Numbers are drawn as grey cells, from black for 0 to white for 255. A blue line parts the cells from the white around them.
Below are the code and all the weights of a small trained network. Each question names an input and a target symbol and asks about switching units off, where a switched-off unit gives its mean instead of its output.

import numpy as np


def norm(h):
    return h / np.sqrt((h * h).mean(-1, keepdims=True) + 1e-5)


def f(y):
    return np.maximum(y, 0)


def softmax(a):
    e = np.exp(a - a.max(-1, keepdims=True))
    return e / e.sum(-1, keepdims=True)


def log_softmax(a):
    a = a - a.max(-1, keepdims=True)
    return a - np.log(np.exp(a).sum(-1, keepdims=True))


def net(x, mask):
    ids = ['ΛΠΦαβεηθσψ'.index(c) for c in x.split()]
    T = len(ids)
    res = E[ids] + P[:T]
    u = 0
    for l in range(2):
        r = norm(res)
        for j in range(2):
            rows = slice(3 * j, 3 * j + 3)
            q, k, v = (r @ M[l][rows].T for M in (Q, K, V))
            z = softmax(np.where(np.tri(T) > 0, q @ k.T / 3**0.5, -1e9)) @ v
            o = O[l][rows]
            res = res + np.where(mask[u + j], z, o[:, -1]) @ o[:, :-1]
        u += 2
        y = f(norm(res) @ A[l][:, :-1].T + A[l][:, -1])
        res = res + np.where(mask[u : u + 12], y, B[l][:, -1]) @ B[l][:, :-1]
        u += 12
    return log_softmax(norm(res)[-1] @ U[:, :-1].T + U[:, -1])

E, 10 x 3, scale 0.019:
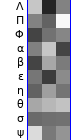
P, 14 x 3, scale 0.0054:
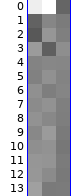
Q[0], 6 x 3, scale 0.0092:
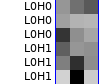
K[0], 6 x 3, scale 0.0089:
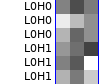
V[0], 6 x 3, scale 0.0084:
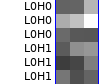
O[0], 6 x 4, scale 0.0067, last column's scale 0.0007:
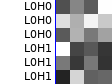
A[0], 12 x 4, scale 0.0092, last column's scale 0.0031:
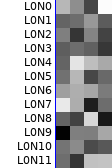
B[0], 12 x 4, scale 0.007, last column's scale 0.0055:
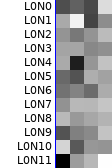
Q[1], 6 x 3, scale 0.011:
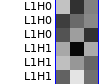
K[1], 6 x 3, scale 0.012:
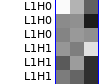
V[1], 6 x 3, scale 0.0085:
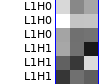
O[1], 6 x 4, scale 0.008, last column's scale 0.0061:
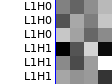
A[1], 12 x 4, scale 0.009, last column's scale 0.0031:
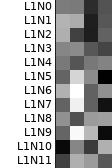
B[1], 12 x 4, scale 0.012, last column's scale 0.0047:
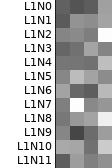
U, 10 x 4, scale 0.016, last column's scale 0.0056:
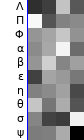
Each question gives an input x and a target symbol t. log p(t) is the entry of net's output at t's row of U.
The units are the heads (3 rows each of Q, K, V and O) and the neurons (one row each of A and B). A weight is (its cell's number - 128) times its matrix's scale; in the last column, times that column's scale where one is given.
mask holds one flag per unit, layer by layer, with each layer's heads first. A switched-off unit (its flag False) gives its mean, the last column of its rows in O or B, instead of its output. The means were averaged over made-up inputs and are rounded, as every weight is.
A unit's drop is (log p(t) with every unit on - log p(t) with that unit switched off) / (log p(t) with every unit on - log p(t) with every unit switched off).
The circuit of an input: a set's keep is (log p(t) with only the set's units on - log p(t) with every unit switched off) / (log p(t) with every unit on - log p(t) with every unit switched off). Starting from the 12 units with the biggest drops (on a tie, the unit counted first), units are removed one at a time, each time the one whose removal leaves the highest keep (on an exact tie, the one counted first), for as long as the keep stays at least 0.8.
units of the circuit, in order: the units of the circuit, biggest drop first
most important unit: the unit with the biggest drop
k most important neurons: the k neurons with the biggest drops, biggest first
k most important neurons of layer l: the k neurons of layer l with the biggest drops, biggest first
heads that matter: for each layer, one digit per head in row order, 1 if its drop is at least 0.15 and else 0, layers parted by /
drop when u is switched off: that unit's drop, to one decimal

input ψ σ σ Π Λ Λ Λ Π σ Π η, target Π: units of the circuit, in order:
(L0N11; L0N4)
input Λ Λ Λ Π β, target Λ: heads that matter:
00 / 00
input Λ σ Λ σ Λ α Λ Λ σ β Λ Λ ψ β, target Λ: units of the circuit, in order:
(L1H0; L0N4)
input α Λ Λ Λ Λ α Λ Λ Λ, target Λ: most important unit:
L0N7
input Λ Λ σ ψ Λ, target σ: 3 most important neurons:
(L0N7; L1N10; L0N4)
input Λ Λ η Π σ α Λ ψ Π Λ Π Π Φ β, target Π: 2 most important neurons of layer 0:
(L0N4; L0N11)
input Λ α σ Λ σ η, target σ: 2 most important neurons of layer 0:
(L0N7; L0N11)
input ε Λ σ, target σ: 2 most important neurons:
(L0N11; L1N10)
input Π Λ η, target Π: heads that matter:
00 / 00
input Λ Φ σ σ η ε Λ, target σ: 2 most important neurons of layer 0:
(L0N7; L0N4)
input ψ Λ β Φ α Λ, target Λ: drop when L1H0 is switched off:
0.1
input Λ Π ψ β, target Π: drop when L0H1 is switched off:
0.2
